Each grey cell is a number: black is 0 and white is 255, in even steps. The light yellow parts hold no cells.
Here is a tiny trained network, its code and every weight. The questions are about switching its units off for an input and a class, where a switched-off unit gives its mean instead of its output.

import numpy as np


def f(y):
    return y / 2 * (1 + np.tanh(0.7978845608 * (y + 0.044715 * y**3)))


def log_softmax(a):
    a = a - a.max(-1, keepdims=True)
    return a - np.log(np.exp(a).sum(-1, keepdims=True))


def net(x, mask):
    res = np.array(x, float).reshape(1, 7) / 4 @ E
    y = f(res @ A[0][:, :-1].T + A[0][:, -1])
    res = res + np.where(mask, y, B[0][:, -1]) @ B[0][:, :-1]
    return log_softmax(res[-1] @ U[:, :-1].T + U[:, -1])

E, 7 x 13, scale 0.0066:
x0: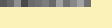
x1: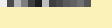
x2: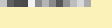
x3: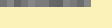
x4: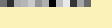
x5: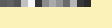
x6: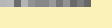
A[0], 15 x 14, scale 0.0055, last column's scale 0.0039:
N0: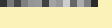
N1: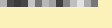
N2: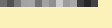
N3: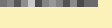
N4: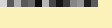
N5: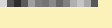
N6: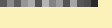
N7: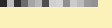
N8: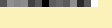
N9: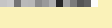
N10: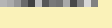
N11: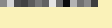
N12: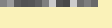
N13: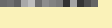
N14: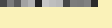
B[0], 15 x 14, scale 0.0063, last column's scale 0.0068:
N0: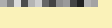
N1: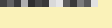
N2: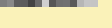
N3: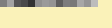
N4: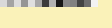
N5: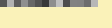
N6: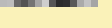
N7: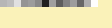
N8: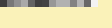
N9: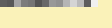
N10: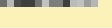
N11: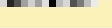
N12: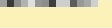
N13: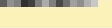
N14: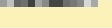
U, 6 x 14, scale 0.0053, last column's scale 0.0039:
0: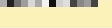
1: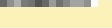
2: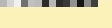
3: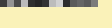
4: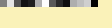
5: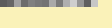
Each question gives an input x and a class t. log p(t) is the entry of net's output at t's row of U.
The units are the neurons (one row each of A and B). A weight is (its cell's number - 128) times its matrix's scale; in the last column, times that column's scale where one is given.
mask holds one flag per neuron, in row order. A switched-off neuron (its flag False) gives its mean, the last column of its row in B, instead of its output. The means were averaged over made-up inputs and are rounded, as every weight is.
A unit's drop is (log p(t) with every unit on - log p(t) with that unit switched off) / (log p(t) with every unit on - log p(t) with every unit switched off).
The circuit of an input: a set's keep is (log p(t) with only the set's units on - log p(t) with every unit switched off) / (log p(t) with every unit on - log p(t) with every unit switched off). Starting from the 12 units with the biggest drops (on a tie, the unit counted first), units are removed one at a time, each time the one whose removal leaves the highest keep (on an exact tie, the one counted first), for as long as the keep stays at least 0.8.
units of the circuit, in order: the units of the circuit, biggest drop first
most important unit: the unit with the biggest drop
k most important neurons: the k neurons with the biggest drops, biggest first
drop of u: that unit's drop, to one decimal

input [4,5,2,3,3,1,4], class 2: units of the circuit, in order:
(N4; N11)
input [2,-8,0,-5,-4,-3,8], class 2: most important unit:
N7
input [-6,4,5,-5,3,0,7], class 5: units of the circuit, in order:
(N9; N11)
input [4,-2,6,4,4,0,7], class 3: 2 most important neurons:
(N1; N11)
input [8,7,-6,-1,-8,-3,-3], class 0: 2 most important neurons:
(N11; N12)
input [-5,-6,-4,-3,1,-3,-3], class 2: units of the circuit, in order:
(N7; N0)
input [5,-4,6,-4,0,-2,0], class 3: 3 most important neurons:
(N1; N4; N5)
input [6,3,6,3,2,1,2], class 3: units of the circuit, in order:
(N1; N11)
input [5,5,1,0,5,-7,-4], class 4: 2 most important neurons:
(N10; N11)
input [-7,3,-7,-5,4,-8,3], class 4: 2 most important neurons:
(N10; N1)
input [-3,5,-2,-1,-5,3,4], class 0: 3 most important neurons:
(N11; N12; N7)
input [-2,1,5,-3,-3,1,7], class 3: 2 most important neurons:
(N1; N5)
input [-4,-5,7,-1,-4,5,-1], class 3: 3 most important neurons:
(N1; N5; N4)
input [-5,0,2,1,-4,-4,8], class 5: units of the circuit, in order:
(N9)
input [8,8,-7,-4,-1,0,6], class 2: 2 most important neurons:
(N4; N1)
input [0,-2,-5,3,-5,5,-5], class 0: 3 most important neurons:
(N11; N12; N1)
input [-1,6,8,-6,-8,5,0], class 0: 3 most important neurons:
(N11; N12; N7)
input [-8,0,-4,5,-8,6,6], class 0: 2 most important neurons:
(N11; N12)
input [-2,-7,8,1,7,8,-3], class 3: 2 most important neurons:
(N1; N11)
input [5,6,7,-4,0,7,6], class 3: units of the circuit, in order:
(N1)
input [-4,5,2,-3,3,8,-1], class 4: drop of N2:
0.1
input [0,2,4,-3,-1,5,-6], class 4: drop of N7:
0.2
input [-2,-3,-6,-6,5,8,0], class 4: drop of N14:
0.1
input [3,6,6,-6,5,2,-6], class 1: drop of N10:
-0.1
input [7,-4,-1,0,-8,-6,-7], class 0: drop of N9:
0.0
